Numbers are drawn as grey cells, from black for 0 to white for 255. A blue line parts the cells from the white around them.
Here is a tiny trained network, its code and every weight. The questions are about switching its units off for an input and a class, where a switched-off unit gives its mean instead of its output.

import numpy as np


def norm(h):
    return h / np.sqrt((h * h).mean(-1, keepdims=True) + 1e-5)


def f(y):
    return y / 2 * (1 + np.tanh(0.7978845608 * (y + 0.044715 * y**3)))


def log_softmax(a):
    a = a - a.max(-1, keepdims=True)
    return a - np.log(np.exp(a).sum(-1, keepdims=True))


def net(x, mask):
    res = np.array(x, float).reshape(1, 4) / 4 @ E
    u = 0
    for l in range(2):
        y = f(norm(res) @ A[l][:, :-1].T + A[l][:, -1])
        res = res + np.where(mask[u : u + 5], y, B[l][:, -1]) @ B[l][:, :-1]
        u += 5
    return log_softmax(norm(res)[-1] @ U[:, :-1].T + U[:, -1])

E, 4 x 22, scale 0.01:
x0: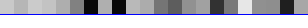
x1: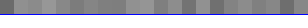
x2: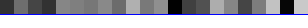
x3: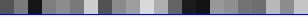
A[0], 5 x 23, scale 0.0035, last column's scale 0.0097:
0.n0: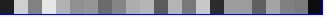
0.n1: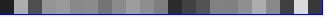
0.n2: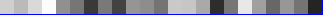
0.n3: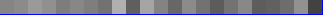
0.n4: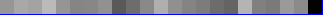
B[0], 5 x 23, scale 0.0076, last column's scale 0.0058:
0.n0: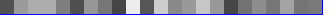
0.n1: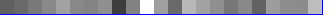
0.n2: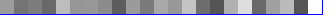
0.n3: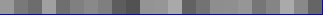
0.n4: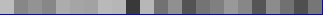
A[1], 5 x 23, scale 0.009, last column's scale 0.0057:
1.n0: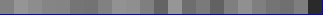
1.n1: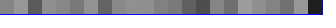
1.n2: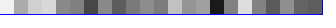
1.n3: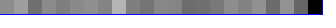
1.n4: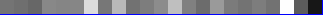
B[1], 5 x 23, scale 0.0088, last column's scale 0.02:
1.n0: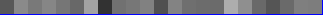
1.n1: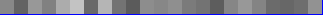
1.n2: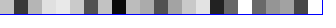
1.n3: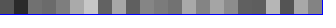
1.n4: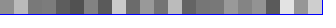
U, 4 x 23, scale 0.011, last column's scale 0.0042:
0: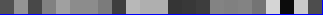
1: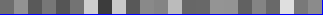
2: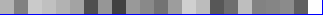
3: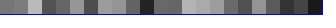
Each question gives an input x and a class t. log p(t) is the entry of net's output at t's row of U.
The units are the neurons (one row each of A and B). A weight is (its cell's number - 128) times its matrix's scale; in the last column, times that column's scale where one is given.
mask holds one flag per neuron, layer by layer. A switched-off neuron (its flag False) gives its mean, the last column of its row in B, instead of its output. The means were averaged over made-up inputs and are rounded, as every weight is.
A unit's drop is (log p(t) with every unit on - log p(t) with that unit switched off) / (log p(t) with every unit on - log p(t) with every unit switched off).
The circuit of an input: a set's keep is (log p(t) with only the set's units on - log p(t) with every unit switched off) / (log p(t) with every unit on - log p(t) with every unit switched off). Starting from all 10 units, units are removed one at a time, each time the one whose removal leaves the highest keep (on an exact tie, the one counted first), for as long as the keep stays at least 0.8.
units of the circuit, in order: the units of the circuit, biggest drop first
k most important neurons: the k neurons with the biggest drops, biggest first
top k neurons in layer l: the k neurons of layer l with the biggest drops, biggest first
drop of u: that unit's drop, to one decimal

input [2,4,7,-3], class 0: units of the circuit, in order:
(1.n2)
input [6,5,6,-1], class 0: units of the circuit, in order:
(1.n2; 0.n2)
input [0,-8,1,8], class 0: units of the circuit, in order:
(1.n2; 1.n4)
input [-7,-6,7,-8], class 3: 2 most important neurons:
(1.n2; 1.n4)
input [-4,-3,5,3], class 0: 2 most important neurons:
(1.n4; 1.n2)
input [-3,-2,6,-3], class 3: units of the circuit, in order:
(1.n2; 1.n4)
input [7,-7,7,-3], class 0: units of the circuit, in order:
(1.n2; 0.n2)
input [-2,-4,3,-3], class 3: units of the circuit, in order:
(1.n2; 1.n4)
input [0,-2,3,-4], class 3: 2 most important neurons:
(1.n2; 0.n2)
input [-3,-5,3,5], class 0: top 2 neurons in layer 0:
(0.n2; 0.n1)
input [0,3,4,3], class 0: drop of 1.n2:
0.5
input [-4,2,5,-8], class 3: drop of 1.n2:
0.7
